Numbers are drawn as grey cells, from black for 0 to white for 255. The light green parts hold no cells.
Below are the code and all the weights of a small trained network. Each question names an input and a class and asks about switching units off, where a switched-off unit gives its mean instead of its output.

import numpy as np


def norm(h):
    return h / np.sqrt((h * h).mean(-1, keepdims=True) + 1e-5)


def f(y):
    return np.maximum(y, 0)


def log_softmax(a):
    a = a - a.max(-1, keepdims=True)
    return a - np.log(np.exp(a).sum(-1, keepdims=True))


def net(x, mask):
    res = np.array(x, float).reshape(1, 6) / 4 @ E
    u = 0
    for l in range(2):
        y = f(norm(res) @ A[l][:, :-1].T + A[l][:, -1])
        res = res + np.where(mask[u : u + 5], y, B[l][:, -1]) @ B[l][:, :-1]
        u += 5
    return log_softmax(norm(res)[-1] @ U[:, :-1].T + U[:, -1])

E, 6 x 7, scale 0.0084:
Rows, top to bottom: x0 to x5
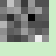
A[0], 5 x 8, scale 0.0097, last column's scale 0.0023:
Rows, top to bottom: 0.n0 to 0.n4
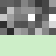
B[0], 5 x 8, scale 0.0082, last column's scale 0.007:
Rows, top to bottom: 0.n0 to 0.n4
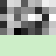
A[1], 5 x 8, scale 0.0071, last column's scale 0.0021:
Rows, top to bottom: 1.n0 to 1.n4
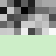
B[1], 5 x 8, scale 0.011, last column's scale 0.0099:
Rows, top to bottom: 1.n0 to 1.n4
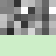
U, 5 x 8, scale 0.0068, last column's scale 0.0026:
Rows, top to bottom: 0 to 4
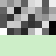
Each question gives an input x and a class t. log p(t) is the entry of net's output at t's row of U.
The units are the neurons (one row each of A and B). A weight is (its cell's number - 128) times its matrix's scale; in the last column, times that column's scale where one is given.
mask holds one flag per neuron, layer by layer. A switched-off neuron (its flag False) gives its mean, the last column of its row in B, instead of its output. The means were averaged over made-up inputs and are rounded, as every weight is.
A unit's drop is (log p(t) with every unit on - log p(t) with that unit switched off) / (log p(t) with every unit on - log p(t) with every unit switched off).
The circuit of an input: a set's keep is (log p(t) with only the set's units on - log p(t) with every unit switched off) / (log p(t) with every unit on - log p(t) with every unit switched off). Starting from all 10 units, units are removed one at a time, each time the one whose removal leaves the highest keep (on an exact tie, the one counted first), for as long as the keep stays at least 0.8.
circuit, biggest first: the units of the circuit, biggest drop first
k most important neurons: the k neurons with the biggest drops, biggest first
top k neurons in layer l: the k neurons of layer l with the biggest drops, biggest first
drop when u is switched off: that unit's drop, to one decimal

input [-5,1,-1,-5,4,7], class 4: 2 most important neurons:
0.n3; 1.n3
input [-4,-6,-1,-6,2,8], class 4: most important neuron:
1.n3
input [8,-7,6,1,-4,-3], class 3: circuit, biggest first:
0.n0; 0.n2
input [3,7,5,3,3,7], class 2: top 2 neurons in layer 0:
0.n2; 0.n0
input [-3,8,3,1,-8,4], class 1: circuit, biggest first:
0.n4; 1.n3
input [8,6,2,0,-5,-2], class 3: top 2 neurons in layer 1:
1.n0; 1.n4
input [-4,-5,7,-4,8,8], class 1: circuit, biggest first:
0.n4; 1.n0
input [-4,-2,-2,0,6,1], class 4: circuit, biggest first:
1.n3; 1.n1
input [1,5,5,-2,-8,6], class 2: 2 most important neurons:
1.n1; 0.n2
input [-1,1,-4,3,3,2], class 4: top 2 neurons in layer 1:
1.n1; 1.n3
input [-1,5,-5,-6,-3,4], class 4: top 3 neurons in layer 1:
1.n1; 1.n3; 1.n2
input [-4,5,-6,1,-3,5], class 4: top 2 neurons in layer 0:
0.n0; 0.n3
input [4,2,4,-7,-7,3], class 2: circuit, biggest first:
1.n1; 0.n2
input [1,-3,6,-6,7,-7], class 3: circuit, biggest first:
0.n0; 0.n2
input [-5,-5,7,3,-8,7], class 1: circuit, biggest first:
1.n0
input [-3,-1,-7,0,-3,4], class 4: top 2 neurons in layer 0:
0.n0; 0.n3
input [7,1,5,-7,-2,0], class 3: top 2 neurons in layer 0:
0.n3; 0.n2
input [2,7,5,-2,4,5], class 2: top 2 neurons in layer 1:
1.n1; 1.n2
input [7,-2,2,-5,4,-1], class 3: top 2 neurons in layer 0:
0.n3; 0.n0
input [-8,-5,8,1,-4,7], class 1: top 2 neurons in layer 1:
1.n0; 1.n3
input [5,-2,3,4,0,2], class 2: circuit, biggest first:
1.n1
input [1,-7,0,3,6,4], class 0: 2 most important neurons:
0.n0; 1.n3
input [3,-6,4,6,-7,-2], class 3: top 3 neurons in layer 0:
0.n0; 0.n3; 0.n2
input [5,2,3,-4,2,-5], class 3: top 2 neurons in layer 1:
1.n0; 1.n4
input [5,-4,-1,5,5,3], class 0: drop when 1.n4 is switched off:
-0.1
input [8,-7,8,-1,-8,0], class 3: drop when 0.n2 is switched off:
0.1
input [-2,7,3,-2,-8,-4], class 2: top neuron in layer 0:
0.n2
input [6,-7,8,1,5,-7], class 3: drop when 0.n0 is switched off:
0.3
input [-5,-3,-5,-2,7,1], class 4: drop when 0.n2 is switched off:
-0.1
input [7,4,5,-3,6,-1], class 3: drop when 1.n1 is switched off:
-0.1
